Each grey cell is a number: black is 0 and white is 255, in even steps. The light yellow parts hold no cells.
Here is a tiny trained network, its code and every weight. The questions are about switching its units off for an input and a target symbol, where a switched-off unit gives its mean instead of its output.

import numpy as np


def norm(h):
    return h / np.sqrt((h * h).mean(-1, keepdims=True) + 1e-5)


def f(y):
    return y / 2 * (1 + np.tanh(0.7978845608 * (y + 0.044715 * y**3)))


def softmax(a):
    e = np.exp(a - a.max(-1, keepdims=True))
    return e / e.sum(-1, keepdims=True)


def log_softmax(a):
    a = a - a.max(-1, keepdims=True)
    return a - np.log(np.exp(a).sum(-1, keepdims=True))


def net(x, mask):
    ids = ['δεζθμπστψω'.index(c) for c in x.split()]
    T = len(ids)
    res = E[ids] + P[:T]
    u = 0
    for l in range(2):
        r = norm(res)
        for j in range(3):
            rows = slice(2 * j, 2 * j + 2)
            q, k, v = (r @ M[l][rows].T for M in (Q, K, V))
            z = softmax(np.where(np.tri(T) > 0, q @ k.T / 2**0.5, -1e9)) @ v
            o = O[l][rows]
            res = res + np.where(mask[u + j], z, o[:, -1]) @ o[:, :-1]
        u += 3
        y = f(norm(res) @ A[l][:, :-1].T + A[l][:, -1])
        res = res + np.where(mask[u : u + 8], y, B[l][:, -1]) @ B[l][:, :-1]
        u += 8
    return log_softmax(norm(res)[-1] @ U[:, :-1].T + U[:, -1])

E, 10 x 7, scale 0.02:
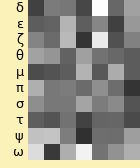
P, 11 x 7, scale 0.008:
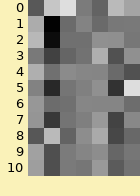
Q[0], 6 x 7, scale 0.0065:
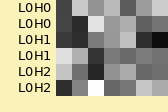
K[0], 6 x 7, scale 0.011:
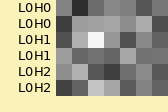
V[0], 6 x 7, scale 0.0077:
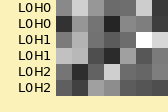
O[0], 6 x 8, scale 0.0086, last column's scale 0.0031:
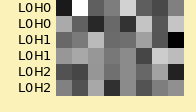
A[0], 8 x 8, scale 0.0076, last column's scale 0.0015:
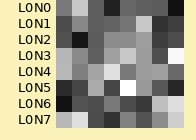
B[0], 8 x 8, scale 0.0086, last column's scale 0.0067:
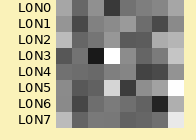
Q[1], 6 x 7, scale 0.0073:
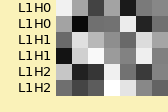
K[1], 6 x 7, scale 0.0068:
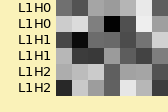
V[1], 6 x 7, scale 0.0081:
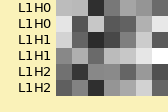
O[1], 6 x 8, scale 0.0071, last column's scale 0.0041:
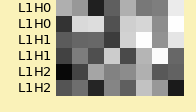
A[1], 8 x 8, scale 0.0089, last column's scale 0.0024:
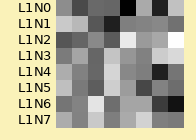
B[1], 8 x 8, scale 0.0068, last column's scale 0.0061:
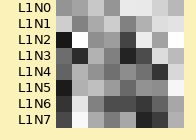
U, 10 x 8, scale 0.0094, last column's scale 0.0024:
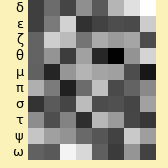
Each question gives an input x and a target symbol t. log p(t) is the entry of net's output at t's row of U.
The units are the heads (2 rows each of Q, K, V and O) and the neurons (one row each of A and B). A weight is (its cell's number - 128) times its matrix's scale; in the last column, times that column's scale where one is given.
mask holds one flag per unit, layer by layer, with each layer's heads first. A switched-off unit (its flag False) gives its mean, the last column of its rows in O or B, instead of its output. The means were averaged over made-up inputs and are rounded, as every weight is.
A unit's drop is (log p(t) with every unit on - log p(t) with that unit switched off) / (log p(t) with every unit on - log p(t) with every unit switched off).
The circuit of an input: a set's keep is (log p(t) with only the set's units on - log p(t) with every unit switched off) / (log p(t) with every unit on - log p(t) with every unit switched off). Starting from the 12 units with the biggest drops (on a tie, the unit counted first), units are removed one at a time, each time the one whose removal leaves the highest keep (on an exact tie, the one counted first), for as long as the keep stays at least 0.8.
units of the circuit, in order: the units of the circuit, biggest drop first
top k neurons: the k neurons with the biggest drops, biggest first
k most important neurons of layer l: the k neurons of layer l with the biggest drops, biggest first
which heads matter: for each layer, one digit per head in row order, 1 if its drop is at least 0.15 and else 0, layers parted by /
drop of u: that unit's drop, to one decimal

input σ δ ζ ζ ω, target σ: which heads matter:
110 / 001
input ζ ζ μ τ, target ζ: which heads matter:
100 / 100
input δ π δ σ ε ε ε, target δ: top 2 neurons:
L0N6, L0N2
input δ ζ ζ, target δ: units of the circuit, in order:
L0H2, L1H1
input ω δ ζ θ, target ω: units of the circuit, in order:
L0H0, L1H0
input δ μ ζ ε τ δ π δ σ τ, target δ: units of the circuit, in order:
L1H1, L0H2
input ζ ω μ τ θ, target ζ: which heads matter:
101 / 100
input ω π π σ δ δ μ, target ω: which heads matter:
100 / 010
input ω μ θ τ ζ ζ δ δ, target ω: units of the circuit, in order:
L0H0, L1H1, L1H0
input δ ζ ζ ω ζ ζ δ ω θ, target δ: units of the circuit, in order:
L1H1, L0H2, L0H0
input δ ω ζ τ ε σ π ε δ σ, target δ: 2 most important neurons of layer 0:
L0N6, L0N2
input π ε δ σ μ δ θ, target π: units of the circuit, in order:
L1H1, L0N5, L1H0
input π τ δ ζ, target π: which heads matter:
100 / 110
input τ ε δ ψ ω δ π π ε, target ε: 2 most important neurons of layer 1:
L1N6, L1N2
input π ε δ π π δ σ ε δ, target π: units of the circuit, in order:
L1H0, L0H0, L1H1
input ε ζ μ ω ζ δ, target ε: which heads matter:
000 / 110
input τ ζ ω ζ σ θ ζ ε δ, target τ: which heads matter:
101 / 010
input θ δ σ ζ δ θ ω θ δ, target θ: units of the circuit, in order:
L0H0, L1H0, L1H1
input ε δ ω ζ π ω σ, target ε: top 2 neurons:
L0N5, L1N6
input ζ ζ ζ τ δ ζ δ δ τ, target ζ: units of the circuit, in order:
L1N0
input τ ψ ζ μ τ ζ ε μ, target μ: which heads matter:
110 / 000
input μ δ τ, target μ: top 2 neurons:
L1N0, L0N5
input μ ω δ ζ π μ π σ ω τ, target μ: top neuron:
L1N0
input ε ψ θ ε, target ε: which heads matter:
000 / 100
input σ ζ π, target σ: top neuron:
L0N5
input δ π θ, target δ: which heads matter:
100 / 010
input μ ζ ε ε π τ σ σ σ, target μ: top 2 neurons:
L1N0, L0N3
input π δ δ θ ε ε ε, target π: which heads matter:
100 / 100
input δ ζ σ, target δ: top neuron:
L0N6
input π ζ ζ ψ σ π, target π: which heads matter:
100 / 010
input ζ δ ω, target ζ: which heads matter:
101 / 110
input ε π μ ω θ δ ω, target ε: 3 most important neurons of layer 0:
L0N5, L0N3, L0N4
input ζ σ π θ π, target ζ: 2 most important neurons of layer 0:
L0N6, L0N4
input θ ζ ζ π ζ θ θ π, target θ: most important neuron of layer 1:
L1N5
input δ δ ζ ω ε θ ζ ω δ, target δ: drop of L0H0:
0.3
